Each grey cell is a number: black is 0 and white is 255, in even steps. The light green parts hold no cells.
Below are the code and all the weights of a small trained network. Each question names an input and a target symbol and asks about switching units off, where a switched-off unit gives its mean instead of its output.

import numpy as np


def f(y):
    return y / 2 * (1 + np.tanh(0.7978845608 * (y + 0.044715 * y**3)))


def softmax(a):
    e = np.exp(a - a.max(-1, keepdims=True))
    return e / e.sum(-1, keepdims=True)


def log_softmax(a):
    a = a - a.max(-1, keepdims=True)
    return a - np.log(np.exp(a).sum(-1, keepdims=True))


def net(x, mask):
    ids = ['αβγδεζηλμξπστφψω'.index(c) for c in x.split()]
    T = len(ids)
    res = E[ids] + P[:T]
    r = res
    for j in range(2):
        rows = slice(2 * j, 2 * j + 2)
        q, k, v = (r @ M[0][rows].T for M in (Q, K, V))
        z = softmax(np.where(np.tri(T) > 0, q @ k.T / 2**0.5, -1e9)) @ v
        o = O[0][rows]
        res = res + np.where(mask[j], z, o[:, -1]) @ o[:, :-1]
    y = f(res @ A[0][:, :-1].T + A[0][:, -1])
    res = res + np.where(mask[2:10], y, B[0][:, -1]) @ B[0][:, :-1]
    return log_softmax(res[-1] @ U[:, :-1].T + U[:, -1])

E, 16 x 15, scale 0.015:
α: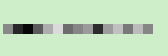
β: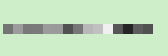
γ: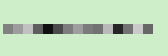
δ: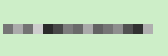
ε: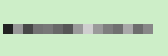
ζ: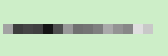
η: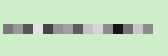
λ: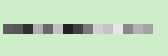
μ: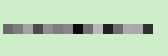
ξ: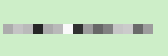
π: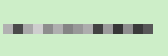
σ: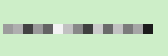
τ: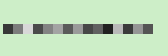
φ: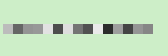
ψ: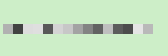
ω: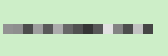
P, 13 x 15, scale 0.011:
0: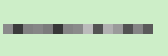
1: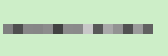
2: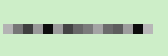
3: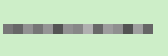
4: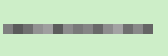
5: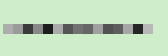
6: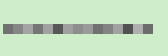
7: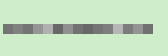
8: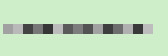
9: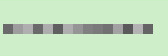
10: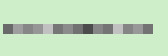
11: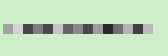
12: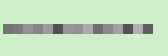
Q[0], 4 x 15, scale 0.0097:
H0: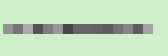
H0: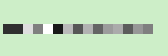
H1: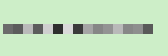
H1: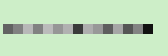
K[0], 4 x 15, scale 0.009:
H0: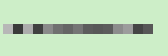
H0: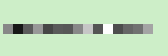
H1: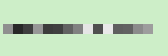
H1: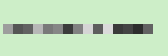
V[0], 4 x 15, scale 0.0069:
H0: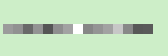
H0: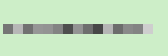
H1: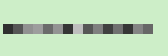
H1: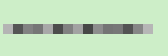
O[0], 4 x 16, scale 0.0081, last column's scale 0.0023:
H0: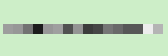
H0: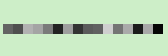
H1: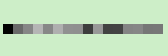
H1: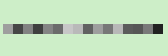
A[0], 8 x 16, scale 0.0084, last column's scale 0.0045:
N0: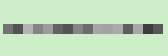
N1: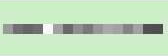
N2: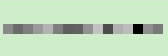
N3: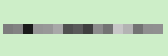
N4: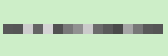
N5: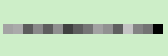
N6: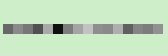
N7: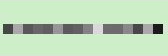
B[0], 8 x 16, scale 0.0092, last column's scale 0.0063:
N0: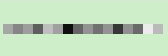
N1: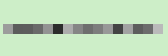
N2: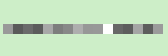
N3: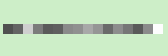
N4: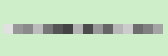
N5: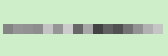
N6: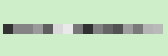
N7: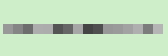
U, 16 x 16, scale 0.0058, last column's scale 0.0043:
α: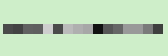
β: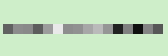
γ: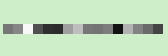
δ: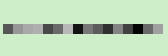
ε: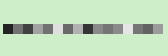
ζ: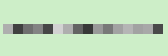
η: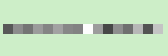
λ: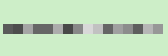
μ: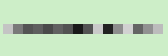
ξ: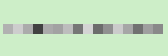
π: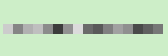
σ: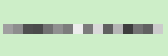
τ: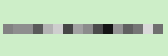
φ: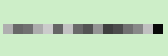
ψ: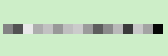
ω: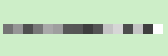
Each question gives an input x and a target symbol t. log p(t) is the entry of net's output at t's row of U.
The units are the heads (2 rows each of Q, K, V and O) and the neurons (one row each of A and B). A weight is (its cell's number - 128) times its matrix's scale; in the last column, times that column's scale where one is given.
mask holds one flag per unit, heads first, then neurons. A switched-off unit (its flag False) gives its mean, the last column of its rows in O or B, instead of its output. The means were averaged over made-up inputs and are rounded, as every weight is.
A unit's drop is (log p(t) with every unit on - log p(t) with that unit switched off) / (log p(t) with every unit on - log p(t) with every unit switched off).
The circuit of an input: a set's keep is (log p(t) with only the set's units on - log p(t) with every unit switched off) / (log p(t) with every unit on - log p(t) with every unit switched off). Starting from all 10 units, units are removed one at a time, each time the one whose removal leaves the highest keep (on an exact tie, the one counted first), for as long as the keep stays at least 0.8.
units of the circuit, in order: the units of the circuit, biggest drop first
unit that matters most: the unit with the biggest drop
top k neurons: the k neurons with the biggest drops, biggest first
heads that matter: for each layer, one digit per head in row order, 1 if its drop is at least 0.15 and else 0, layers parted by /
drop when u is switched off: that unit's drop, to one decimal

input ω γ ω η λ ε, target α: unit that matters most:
N7
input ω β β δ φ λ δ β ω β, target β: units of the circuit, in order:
(N0 N6)
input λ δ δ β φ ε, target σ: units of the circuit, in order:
(H1 H0)
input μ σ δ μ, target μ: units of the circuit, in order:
(N4 N5)
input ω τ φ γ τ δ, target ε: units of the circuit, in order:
(H1 N7)
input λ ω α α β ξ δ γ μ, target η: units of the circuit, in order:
(H0 N5)
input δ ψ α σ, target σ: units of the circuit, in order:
(H0 N5 N0)
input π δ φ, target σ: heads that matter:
00
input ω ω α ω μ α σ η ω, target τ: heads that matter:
10
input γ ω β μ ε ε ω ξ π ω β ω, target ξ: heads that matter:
01
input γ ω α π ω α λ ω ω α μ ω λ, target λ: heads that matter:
00
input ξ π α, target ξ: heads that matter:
01
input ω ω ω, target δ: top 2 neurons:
(N3 N5)
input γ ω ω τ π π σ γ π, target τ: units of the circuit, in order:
(H0)
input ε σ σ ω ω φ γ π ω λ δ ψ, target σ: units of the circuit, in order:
(H1 H0 N5)
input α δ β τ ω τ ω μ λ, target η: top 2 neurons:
(N5 N3)
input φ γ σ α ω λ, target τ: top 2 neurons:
(N5 N7)
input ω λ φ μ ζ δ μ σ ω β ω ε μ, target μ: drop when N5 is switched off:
0.1
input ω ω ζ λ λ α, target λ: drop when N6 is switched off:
0.1
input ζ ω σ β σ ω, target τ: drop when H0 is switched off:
0.7
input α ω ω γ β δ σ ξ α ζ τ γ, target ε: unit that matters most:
H1
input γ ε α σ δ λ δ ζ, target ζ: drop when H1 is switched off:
0.7
